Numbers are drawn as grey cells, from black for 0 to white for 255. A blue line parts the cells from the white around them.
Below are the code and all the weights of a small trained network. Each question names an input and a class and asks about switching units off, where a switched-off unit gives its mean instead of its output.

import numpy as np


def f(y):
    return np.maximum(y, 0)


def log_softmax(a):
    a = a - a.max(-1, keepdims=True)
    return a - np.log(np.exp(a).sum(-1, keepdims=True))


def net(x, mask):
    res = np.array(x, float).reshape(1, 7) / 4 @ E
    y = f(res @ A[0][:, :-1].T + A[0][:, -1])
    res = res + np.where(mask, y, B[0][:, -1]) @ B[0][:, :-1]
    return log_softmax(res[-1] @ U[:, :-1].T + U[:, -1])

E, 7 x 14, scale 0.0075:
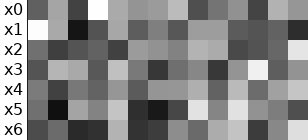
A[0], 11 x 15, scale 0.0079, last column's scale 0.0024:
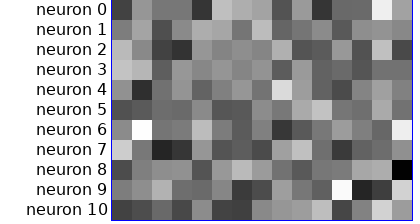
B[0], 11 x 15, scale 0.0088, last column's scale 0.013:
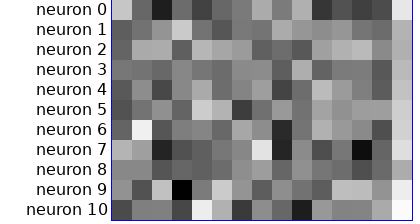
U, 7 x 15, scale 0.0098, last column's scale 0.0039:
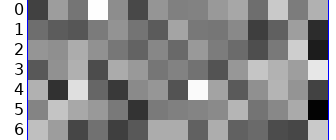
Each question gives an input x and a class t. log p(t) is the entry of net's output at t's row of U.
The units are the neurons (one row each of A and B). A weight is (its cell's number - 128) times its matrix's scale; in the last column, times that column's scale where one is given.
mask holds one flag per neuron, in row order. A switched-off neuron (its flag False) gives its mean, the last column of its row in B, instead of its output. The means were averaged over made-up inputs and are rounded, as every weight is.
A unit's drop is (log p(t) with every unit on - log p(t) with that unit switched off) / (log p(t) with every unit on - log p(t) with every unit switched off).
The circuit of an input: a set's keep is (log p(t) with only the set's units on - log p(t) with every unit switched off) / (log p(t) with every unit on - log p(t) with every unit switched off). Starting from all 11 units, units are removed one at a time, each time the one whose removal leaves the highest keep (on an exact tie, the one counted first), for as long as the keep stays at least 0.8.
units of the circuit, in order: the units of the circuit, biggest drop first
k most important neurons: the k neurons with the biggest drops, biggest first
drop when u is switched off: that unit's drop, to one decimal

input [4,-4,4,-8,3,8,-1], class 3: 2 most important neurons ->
(neuron 0; neuron 10)
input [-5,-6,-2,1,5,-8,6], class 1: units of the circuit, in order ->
(neuron 0; neuron 10; neuron 7)
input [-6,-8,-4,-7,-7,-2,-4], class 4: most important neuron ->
(neuron 7)
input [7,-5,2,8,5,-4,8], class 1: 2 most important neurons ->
(neuron 0; neuron 9)
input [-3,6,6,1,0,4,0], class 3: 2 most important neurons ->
(neuron 0; neuron 2)
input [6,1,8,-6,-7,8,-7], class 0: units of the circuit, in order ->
(neuron 0; neuron 9)
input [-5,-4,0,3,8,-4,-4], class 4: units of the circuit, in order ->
(neuron 10; neuron 6; neuron 4)
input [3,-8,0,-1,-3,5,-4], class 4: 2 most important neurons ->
(neuron 10; neuron 6)
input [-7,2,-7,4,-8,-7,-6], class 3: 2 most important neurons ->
(neuron 9; neuron 6)
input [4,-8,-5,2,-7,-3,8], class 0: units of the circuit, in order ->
(neuron 9; neuron 1)
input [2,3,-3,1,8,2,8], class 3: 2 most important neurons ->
(neuron 10; neuron 0)
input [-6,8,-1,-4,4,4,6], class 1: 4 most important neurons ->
(neuron 7; neuron 10; neuron 5; neuron 0)
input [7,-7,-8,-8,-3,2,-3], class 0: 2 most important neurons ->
(neuron 7; neuron 0)
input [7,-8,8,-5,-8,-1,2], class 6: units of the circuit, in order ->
(neuron 0)
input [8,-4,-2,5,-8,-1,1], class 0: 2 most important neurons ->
(neuron 7; neuron 1)
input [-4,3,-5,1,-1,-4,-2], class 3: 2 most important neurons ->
(neuron 0; neuron 7)
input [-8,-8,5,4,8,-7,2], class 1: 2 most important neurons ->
(neuron 0; neuron 10)
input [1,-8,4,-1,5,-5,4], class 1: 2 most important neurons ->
(neuron 10; neuron 7)
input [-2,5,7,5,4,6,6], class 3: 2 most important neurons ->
(neuron 2; neuron 10)
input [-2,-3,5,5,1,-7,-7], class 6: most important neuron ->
(neuron 0)
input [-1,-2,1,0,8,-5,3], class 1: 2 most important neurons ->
(neuron 0; neuron 9)
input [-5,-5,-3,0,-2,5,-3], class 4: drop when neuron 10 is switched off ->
0.2
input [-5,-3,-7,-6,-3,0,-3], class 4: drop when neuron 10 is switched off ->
0.4
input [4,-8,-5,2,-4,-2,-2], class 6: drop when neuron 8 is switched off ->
0.1
